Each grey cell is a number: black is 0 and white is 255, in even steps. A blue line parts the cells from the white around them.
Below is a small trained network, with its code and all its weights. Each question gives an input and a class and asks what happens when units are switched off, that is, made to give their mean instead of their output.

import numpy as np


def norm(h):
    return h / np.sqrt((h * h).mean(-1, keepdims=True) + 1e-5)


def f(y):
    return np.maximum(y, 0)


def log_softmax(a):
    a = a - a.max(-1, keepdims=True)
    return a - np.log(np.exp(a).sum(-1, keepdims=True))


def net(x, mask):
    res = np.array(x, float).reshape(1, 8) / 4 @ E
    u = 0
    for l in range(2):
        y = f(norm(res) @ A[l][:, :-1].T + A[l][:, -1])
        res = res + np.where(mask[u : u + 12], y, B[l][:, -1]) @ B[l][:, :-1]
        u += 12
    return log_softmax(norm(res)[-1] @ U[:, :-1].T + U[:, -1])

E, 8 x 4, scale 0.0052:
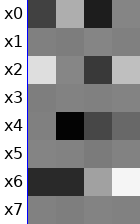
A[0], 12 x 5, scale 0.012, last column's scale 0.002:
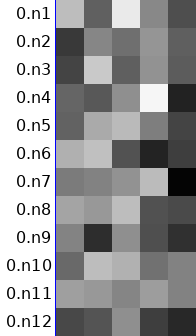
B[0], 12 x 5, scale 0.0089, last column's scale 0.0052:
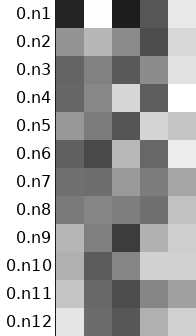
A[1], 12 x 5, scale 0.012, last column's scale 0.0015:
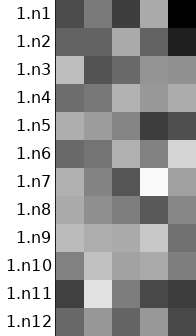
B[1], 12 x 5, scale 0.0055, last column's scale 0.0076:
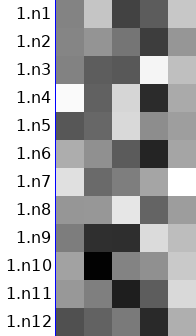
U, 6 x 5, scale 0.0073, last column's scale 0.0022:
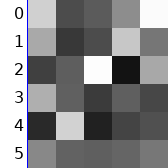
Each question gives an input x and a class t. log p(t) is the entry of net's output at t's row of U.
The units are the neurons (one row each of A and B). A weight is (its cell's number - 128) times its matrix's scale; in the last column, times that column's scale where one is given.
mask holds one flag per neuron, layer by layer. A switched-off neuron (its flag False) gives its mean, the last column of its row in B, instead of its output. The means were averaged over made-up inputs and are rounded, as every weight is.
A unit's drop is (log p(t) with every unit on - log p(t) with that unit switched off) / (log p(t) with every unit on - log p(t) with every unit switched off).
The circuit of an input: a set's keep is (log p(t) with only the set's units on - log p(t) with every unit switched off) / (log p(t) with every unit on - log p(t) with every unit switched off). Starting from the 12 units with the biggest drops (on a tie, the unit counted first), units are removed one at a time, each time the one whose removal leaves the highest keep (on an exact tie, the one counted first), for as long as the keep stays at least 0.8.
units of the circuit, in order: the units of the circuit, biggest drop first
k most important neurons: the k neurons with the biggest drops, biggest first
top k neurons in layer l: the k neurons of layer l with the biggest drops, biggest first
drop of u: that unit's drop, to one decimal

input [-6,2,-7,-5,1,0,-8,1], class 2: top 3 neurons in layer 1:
1.n5, 1.n7, 1.n8
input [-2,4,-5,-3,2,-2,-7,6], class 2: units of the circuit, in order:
0.n6, 1.n5
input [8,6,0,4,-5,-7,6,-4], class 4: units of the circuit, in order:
0.n4, 0.n2
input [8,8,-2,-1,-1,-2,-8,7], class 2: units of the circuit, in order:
0.n6, 1.n5
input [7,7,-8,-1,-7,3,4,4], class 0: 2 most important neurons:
0.n10, 0.n1
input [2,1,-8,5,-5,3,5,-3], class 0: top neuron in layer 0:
0.n1
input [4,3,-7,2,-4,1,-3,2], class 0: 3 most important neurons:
0.n10, 0.n1, 1.n7
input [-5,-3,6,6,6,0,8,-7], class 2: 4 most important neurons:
0.n4, 0.n12, 0.n5, 0.n10
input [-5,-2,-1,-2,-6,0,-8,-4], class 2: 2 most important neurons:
0.n6, 1.n5
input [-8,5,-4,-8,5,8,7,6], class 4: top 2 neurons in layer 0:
0.n1, 0.n10
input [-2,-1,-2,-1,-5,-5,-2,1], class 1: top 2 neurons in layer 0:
0.n10, 0.n5
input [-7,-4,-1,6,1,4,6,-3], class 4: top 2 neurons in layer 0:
0.n1, 0.n6
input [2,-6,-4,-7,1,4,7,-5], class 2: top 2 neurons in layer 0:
0.n4, 0.n1
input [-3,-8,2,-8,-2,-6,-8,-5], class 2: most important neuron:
0.n6
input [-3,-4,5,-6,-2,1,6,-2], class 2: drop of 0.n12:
0.1
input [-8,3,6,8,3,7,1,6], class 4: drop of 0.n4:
0.0
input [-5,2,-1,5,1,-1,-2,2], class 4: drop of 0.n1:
1.1
